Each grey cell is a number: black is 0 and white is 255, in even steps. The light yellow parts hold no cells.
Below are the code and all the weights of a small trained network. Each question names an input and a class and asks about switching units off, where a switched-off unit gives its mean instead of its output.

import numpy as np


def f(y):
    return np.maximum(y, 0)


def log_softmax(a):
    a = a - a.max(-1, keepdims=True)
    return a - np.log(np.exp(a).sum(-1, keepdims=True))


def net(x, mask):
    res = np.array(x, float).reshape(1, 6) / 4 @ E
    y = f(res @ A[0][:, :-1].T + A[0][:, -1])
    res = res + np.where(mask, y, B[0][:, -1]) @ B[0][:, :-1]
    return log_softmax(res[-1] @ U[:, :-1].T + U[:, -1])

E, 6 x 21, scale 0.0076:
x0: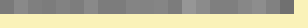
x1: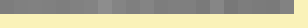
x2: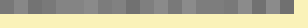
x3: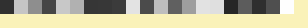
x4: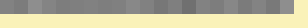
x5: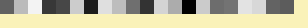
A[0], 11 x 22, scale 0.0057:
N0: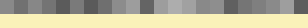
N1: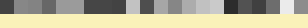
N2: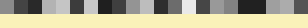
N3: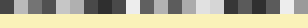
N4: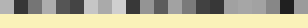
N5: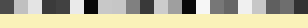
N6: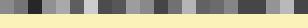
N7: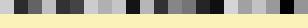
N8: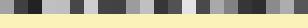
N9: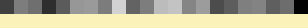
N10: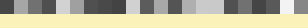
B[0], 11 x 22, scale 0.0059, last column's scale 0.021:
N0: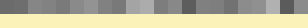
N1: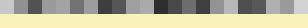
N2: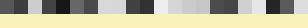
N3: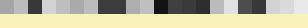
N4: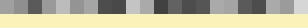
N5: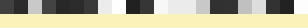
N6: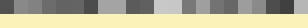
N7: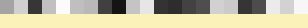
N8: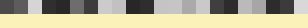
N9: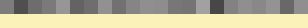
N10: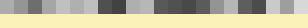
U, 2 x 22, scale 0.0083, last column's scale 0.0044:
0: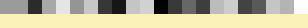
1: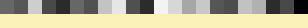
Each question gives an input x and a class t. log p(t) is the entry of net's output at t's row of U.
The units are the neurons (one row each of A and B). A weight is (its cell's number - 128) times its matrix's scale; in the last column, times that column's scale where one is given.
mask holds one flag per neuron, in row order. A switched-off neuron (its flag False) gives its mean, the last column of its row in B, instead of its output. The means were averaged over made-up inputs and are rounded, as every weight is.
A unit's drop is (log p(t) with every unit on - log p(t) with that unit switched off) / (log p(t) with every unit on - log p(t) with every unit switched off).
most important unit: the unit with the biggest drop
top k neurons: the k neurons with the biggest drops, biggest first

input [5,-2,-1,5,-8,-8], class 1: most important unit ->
N2
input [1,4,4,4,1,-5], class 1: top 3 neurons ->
(N2, N8, N7)
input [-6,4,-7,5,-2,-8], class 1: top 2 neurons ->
(N2, N8)
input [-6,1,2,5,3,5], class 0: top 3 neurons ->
(N3, N2, N8)
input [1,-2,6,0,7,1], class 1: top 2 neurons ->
(N7, N3)
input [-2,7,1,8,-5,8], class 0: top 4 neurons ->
(N3, N10, N1, N2)
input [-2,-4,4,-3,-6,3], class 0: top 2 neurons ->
(N2, N8)
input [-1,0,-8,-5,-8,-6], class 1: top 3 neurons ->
(N2, N8, N3)
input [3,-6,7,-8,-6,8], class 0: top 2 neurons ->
(N7, N4)
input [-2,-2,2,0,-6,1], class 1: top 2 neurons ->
(N7, N3)
